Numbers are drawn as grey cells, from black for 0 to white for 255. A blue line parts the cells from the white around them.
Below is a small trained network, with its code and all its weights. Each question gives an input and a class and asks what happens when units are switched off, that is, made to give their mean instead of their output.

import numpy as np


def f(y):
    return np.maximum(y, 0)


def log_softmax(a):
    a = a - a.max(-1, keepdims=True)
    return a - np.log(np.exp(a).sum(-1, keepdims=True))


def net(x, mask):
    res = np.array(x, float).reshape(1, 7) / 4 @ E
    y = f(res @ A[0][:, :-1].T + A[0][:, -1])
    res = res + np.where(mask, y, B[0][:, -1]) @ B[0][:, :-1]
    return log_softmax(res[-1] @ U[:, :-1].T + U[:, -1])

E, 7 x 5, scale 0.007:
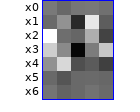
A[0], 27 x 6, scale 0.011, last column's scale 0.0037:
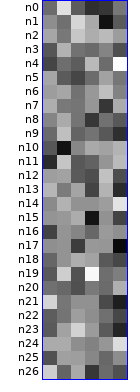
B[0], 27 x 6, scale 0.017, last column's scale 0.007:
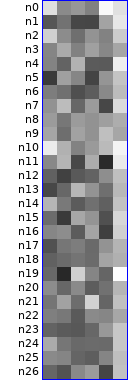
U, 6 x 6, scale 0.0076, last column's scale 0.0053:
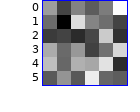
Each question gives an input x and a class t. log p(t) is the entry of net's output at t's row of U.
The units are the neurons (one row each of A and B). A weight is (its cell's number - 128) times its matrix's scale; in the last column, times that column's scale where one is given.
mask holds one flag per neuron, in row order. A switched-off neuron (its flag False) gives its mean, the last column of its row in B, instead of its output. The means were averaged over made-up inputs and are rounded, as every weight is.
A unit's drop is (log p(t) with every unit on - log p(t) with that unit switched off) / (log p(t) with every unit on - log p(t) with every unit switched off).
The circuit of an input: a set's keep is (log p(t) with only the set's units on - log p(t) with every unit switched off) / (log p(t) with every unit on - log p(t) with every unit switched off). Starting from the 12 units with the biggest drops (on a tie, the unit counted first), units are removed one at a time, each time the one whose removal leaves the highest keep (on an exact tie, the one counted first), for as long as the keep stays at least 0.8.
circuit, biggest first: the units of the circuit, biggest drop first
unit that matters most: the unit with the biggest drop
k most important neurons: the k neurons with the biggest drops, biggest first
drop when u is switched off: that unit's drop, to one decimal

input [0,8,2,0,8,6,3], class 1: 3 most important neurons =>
n19; n10; n4
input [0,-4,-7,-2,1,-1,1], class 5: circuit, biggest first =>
n11; n16
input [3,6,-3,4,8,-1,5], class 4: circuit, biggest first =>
n0
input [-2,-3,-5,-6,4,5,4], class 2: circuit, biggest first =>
n23; n19
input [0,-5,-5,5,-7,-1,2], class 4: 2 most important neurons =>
n10; n19
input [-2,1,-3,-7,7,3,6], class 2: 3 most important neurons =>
n1; n23; n10
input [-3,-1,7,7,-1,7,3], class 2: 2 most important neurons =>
n5; n11
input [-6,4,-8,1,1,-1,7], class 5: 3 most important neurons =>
n11; n16; n3
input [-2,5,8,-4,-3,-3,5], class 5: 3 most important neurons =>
n21; n7; n0
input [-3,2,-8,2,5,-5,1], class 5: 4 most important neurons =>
n11; n16; n3; n10
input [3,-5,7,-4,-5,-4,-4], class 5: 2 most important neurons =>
n21; n19
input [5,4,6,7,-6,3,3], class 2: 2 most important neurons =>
n5; n17
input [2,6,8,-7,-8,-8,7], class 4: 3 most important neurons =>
n10; n11; n2
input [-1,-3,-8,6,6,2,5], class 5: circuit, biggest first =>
n11
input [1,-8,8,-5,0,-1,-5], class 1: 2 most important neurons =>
n26; n15
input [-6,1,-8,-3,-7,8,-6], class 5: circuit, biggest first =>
n16; n11
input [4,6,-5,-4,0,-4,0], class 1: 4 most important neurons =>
n19; n4; n7; n2
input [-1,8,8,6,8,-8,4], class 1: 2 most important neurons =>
n19; n10
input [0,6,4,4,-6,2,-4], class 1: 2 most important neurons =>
n19; n0
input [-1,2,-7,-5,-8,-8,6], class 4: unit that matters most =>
n10
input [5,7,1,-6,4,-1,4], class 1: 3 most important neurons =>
n19; n4; n10
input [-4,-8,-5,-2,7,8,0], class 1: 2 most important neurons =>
n15; n10
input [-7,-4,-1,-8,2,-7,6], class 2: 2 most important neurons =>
n1; n23
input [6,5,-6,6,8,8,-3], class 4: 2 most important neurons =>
n0; n9
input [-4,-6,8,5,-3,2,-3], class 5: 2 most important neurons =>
n21; n19
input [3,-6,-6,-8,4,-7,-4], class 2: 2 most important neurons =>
n23; n1
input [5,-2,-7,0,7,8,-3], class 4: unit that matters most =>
n0
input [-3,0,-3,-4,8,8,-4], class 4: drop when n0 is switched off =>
0.9
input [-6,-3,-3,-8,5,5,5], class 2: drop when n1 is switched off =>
0.2
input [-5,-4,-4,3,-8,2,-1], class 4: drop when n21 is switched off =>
0.0
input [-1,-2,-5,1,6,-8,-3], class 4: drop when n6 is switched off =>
-0.1
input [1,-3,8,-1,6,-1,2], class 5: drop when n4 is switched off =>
0.1
